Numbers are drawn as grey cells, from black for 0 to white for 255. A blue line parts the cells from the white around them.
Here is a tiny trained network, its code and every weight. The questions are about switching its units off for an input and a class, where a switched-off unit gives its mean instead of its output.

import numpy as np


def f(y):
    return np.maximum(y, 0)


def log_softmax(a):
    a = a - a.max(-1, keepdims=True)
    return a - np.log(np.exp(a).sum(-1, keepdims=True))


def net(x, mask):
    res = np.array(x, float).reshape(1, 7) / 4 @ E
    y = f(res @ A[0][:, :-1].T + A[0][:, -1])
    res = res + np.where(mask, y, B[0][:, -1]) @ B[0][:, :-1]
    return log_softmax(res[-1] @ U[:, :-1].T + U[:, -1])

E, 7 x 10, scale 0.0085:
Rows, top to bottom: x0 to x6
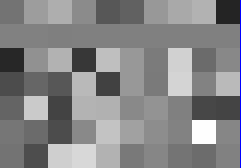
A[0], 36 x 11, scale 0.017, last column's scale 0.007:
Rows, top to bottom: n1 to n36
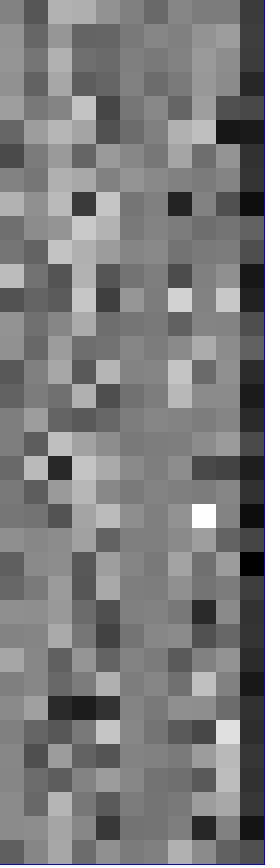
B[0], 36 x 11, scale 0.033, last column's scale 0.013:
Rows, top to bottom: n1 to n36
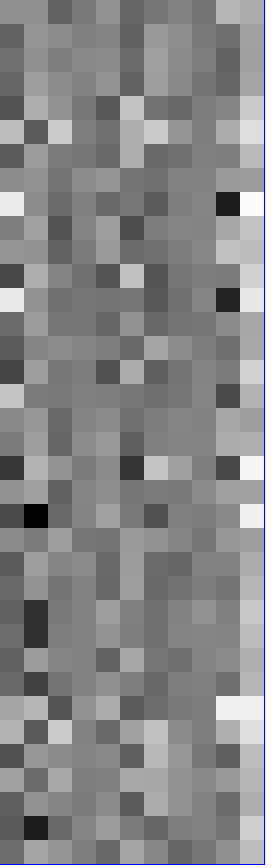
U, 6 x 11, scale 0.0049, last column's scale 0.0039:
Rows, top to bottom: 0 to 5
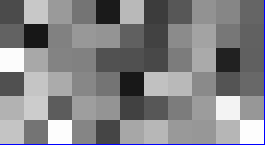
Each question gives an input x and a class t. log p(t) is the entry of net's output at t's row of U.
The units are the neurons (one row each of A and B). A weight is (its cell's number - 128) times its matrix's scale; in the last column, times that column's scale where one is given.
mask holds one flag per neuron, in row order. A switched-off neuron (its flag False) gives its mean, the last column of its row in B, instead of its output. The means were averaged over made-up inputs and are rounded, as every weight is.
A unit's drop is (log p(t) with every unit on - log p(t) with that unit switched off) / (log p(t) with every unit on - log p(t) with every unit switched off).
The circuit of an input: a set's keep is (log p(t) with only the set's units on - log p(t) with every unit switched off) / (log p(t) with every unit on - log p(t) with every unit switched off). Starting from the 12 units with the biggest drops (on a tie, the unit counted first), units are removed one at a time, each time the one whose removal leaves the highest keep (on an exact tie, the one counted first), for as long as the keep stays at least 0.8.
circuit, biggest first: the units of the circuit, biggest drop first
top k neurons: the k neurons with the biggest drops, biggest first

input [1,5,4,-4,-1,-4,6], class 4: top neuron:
[n11]
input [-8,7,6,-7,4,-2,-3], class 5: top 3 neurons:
[n31, n13, n33]
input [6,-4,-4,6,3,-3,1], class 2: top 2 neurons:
[n13, n17]
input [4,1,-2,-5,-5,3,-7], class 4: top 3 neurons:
[n30, n20, n13]
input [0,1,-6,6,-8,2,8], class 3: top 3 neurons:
[n32, n34, n30]
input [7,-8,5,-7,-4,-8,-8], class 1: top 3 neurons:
[n27, n35, n26]
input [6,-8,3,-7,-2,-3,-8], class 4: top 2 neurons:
[n30, n13]
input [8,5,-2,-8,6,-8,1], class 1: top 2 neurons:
[n35, n27]
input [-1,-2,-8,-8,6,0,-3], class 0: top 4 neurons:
[n12, n5, n13, n28]
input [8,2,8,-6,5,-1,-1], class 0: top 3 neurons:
[n16, n31, n25]
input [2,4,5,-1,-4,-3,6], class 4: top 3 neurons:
[n11, n19, n1]
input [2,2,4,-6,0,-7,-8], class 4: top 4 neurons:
[n30, n22, n18, n29]
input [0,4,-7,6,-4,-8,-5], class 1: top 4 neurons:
[n35, n26, n27, n16]
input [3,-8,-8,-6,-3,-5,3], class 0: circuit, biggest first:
[n5]
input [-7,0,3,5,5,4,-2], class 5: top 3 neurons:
[n31, n9, n33]
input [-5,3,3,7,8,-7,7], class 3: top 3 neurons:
[n20, n22, n9]
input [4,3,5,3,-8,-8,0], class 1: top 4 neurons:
[n35, n27, n26, n20]
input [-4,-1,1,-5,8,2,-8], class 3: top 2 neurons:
[n20, n11]
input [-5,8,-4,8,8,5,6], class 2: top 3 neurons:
[n13, n17, n32]
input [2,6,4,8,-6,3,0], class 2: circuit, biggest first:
[n13]
